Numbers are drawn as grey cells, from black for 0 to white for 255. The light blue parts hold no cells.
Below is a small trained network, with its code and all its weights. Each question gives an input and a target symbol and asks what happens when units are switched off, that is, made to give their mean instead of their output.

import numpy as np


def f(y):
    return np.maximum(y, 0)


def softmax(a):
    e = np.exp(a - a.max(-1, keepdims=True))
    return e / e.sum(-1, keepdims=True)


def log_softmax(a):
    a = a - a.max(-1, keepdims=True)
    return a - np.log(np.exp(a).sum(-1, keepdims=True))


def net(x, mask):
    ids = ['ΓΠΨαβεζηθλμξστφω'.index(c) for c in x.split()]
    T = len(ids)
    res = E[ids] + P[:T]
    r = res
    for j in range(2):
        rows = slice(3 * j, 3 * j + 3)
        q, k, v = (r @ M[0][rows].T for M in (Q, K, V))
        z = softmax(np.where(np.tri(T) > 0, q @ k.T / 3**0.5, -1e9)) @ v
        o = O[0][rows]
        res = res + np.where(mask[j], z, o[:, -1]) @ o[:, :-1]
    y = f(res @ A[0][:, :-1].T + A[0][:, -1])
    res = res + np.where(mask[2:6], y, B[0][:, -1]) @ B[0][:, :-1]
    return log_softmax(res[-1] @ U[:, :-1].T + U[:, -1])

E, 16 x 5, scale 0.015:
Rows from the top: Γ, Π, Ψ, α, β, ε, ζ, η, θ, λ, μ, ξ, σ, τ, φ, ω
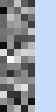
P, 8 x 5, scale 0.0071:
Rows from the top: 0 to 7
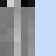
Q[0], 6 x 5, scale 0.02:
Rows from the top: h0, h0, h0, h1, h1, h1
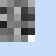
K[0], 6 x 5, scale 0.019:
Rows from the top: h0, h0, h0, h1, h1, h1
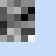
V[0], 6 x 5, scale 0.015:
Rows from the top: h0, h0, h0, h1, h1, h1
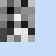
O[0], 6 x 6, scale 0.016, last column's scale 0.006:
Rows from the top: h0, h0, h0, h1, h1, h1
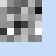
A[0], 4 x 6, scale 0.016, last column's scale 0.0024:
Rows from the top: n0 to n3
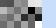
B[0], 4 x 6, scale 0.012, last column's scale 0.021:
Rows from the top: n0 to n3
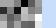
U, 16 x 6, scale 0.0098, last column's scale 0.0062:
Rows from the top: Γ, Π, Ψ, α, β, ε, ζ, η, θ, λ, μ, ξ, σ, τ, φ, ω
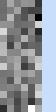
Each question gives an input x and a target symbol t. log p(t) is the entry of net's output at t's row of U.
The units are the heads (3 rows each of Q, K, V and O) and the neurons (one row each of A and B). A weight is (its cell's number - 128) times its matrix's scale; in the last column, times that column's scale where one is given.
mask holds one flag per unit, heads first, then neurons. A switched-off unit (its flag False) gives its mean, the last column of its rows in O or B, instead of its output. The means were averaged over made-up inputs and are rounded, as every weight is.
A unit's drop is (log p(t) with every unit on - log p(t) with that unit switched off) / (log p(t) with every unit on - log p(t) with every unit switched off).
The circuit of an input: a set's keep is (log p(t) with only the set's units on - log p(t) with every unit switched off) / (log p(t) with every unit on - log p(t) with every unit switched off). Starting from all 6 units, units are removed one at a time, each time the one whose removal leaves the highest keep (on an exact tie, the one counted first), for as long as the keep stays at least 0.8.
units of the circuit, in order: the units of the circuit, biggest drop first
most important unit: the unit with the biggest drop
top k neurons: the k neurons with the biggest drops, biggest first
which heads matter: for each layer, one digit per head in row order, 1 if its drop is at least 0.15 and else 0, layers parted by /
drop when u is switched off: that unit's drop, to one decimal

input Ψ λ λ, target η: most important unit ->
n2
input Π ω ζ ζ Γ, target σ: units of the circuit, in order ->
(h1 n1)
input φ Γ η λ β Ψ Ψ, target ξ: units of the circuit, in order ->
(h0 n2)
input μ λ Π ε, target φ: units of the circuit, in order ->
(h0 n3 h1)
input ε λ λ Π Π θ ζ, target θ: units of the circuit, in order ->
(h0 h1 n2)
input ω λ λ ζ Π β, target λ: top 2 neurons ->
(n0 n2)
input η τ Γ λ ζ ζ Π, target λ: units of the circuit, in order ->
(n0 h1)
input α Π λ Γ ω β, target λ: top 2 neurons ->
(n2 n0)
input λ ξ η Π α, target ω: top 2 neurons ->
(n3 n2)
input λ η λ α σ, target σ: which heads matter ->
10
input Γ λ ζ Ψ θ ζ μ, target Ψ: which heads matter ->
01
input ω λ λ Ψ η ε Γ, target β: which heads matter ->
11
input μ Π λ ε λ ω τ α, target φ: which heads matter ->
10
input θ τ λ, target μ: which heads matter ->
11
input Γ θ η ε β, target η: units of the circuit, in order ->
(h0)
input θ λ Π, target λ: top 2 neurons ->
(n0 n3)
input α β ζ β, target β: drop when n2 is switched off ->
-0.1
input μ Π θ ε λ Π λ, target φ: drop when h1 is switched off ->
0.1
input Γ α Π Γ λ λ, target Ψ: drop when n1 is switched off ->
0.0
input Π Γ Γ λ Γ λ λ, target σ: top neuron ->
(n1)
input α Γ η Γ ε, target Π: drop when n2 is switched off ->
0.4
